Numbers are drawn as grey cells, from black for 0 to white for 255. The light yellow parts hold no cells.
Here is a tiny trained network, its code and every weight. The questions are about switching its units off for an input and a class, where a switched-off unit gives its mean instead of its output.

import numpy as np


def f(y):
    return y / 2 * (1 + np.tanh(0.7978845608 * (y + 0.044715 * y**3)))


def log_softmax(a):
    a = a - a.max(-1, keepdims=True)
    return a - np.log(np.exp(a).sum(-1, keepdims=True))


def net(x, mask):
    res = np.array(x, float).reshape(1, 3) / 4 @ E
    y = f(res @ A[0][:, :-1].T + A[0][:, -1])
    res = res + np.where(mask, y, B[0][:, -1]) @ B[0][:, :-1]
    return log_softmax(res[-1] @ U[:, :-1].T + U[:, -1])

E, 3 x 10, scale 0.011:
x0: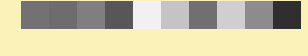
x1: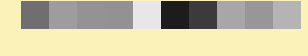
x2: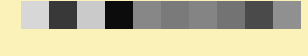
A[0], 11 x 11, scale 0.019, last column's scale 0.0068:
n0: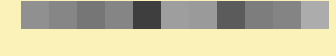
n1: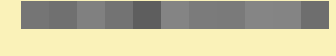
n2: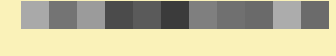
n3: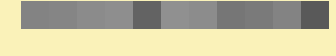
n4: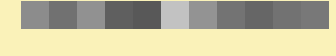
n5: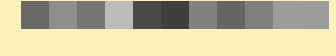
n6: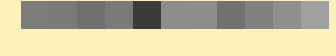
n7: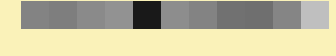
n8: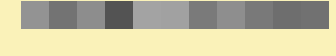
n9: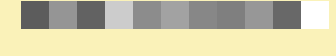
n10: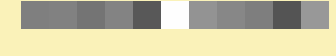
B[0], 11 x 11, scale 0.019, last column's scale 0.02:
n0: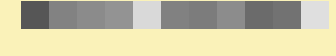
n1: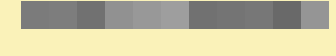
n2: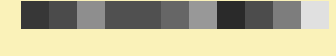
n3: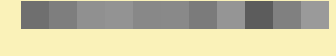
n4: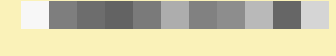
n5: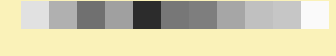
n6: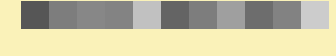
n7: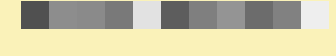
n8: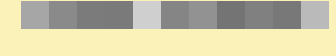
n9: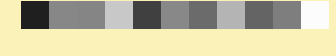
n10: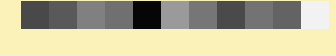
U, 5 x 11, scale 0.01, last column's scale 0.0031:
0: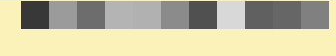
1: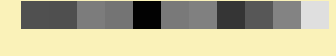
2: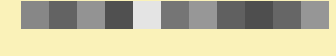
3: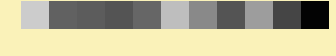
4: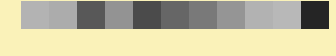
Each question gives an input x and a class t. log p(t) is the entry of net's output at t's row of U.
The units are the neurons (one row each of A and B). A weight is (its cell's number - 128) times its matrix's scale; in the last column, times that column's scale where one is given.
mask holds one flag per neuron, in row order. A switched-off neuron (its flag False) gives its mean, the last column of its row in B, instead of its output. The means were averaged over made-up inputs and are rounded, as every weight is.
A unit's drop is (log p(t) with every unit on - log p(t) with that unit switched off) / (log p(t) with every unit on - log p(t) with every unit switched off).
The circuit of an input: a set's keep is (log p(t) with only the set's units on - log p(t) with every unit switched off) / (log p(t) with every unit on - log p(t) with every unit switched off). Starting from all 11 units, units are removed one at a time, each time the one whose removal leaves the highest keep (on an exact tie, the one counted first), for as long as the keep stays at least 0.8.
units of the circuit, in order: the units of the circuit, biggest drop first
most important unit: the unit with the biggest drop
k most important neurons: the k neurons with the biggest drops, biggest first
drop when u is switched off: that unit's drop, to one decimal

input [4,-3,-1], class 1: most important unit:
n10
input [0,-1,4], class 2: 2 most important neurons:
[n5, n10]
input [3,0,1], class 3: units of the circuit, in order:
[n7, n9]
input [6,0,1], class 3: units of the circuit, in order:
[n7, n9]
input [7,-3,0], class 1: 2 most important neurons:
[n10, n5]
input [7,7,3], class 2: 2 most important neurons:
[n9, n5]
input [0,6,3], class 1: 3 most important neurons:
[n7, n0, n6]
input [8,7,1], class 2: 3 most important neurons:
[n9, n5, n8]
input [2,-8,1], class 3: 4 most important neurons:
[n4, n10, n2, n9]
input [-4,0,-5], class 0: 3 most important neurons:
[n9, n4, n7]
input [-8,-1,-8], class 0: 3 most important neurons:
[n7, n9, n0]
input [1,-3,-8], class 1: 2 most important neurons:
[n10, n8]
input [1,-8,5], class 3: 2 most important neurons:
[n4, n10]
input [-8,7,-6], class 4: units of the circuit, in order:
[n5]
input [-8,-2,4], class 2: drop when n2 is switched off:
0.1
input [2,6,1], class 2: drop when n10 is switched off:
0.5
